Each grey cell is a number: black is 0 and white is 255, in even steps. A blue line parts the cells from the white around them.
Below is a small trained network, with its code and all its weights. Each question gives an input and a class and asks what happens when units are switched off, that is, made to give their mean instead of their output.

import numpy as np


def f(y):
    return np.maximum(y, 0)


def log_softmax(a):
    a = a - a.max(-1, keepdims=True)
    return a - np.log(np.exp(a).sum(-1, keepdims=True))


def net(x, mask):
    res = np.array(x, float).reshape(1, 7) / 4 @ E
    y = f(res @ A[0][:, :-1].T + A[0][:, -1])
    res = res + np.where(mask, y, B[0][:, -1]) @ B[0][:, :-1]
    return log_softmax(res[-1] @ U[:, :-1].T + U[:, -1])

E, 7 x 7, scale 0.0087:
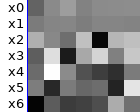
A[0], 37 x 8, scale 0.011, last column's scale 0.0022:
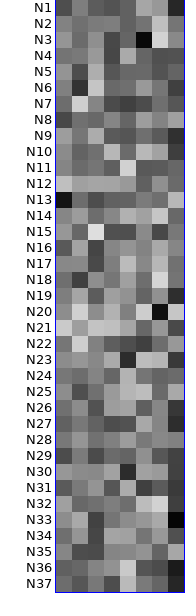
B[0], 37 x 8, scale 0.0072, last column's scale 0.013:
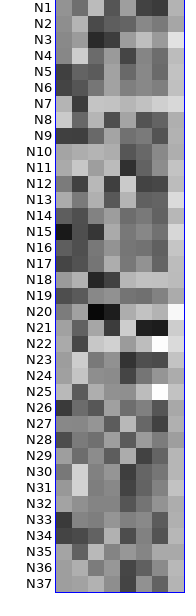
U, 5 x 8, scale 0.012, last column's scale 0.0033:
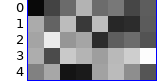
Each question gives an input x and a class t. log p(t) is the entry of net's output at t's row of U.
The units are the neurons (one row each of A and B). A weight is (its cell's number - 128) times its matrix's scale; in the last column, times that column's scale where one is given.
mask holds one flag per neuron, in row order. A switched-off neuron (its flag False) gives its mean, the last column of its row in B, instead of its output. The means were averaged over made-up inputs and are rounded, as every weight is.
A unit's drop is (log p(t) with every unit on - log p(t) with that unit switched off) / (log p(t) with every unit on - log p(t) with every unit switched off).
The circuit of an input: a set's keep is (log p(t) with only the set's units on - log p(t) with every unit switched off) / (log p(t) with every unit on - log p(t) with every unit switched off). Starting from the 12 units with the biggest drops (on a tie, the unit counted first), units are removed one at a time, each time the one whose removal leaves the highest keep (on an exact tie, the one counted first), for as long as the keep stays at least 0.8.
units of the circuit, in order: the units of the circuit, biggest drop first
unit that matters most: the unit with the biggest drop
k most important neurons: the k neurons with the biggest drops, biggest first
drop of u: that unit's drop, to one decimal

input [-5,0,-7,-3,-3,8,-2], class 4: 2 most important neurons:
(N3, N18)
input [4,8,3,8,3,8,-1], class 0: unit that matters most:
N20
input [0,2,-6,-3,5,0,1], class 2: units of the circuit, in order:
(N31, N4)
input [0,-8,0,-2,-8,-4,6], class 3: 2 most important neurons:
(N25, N21)
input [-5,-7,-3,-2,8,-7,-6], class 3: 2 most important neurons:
(N22, N7)
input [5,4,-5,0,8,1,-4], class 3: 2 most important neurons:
(N22, N7)
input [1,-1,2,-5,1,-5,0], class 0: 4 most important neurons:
(N3, N15, N18, N9)
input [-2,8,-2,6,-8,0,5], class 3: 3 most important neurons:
(N25, N35, N15)
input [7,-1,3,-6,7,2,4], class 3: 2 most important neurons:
(N7, N22)
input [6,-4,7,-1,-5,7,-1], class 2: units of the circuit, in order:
(N23, N30)
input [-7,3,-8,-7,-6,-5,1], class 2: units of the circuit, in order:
(N11, N4)
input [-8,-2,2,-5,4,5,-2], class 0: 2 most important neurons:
(N20, N9)
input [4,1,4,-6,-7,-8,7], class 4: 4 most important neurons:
(N20, N22, N7, N21)
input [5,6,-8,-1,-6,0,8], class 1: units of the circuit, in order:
(N13)
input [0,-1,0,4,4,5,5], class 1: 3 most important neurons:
(N20, N13, N1)
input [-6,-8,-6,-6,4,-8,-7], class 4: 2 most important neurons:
(N20, N15)
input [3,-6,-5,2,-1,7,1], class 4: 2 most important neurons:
(N18, N3)
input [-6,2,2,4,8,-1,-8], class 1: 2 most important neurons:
(N21, N12)
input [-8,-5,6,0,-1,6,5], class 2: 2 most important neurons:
(N20, N23)
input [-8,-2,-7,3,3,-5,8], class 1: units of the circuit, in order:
(N13)
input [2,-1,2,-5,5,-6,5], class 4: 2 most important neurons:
(N20, N21)
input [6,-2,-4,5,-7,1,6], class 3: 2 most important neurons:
(N25, N21)
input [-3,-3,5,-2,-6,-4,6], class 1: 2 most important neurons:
(N22, N7)
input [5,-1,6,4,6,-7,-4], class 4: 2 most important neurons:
(N20, N11)
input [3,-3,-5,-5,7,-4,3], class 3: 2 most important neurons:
(N7, N22)
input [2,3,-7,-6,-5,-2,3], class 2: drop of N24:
0.2
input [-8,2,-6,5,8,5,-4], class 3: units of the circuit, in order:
(N22)
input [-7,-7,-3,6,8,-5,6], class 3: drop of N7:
0.5
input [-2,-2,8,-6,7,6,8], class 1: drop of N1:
0.4
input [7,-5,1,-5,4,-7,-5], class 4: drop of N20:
1.3
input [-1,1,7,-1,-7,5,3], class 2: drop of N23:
0.4
